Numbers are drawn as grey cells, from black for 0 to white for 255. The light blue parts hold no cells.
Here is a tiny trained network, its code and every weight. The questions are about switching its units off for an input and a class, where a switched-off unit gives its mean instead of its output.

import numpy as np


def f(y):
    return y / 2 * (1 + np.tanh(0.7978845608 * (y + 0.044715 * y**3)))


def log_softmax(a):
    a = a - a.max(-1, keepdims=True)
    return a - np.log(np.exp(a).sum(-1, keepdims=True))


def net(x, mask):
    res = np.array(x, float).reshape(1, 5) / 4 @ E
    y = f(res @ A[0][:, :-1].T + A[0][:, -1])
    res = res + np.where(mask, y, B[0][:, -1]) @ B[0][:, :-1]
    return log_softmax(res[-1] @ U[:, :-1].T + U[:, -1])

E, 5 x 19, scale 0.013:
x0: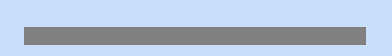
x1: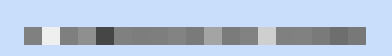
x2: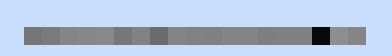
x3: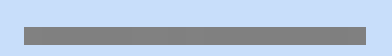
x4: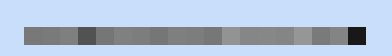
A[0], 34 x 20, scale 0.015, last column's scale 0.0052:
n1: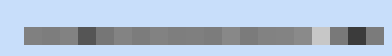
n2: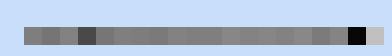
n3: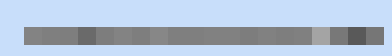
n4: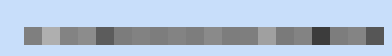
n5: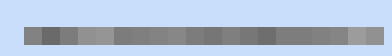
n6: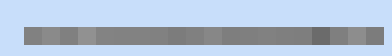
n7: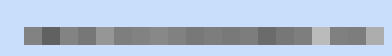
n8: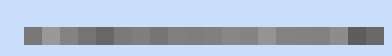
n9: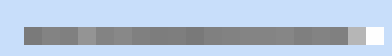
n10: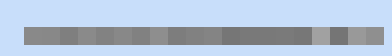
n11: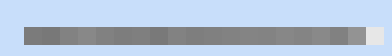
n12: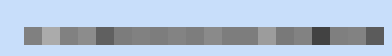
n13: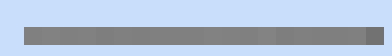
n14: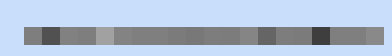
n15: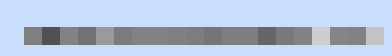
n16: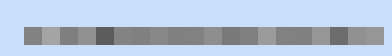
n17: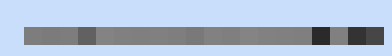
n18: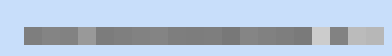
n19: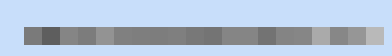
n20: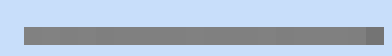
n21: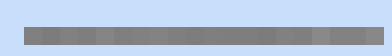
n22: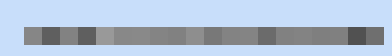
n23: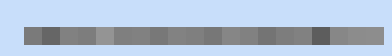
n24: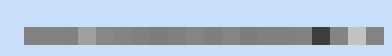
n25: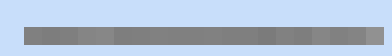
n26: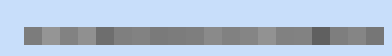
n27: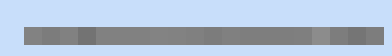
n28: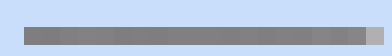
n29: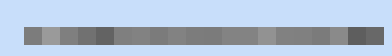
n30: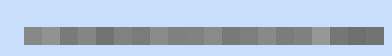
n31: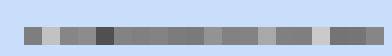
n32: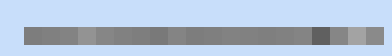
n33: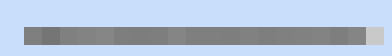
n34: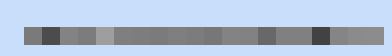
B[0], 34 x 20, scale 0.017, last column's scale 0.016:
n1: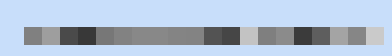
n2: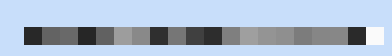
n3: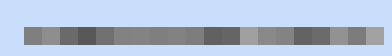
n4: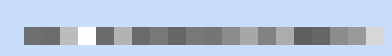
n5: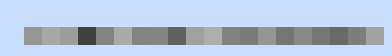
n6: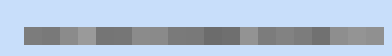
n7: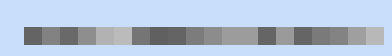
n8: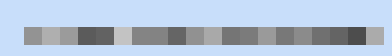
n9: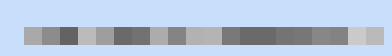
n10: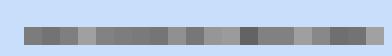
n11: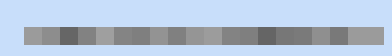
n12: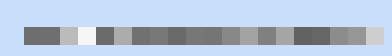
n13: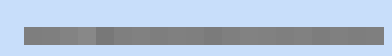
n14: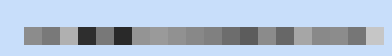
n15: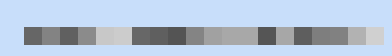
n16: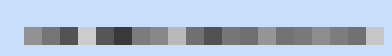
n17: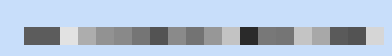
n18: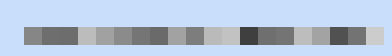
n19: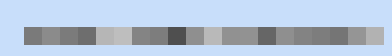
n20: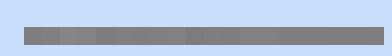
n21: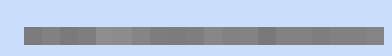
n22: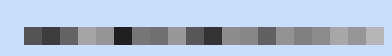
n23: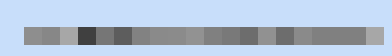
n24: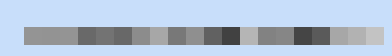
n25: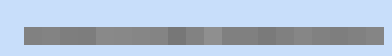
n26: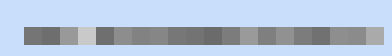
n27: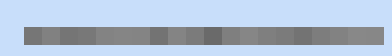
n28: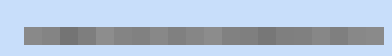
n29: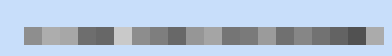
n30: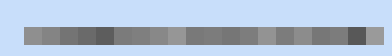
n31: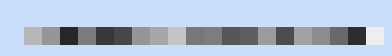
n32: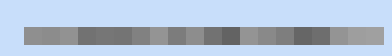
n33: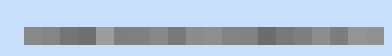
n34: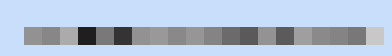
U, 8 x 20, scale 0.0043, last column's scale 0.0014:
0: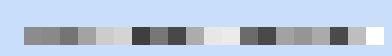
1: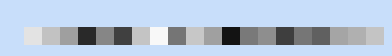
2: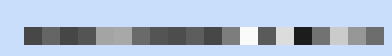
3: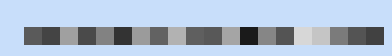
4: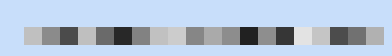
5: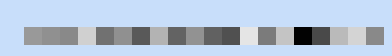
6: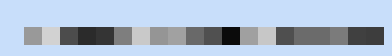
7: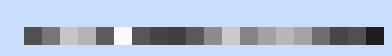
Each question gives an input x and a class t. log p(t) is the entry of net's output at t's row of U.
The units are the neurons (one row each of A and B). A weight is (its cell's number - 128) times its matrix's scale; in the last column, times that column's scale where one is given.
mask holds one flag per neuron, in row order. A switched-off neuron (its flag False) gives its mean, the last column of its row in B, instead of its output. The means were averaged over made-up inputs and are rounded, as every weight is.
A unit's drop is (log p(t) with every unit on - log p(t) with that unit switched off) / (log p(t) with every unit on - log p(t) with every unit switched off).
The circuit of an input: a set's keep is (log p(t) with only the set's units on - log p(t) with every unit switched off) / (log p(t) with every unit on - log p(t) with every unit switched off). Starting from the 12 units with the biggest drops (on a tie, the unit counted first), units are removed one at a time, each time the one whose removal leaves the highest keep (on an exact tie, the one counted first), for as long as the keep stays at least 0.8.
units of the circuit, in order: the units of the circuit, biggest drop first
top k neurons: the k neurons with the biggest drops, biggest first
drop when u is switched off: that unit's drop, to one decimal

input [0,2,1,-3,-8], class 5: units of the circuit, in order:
(n24)
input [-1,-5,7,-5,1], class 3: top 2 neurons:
(n17 n1)
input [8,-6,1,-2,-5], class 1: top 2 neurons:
(n34 n14)
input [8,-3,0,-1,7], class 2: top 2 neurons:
(n1 n31)
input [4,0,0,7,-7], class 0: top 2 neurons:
(n31 n18)
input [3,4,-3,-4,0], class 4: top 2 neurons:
(n2 n24)
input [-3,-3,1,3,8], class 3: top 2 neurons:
(n17 n4)
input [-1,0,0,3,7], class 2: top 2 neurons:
(n31 n1)
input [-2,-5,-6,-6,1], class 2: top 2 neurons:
(n1 n17)
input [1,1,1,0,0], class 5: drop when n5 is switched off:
0.1
